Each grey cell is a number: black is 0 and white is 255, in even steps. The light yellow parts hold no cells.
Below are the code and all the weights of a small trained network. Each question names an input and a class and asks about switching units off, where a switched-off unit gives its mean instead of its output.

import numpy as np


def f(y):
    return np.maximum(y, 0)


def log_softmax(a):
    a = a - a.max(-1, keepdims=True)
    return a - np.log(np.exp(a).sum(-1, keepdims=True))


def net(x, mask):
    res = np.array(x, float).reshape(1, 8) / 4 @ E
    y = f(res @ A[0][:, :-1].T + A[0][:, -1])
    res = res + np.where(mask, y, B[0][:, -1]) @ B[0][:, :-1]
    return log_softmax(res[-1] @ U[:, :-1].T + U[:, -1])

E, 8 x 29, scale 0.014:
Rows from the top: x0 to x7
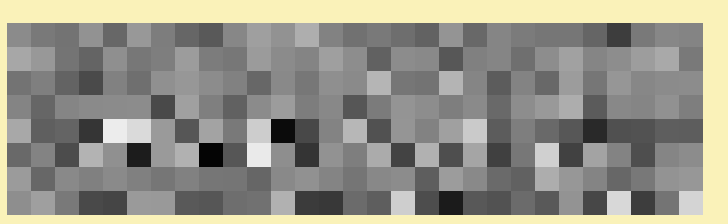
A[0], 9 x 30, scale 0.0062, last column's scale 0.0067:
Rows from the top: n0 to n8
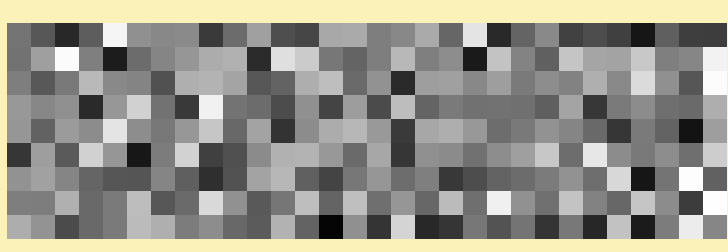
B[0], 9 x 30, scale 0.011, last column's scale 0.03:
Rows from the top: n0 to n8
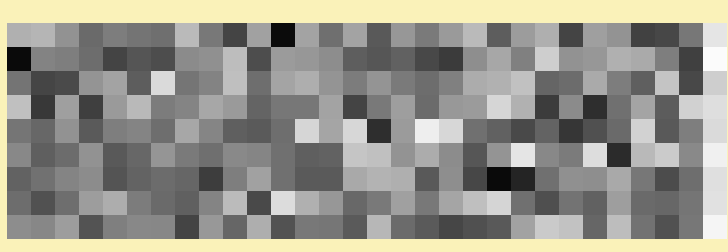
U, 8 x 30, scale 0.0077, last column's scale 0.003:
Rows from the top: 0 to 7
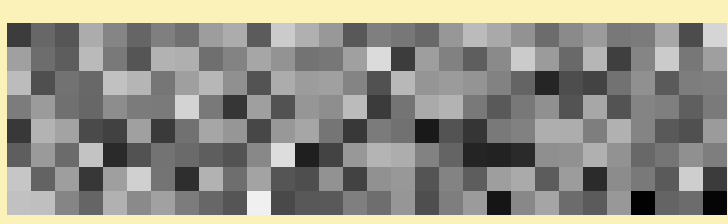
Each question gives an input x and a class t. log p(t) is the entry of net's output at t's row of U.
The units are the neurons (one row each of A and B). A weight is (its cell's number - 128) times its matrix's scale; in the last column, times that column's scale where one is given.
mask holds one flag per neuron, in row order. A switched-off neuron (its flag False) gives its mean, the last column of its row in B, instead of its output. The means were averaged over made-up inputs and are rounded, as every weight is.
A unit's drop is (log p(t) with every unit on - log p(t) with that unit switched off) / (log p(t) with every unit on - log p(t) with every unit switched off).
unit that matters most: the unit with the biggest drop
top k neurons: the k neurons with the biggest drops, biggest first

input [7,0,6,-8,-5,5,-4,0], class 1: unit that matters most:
n5
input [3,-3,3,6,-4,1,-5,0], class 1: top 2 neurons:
n7; n5
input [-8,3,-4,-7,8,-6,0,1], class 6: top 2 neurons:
n3; n8
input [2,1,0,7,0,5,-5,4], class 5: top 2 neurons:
n6; n3
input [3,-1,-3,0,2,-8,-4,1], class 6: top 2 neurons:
n3; n4
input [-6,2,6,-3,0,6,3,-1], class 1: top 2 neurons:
n5; n4
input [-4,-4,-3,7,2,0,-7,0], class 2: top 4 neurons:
n8; n1; n5; n6
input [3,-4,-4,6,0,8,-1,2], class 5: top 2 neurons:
n6; n5
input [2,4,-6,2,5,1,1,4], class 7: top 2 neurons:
n0; n7
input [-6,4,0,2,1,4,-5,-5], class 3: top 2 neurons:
n4; n0
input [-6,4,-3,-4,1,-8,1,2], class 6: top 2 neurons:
n3; n6
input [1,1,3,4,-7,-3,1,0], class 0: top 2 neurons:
n8; n2
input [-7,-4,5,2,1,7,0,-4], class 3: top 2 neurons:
n0; n4
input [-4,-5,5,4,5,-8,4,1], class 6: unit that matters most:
n3
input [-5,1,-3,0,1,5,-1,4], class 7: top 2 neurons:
n1; n0
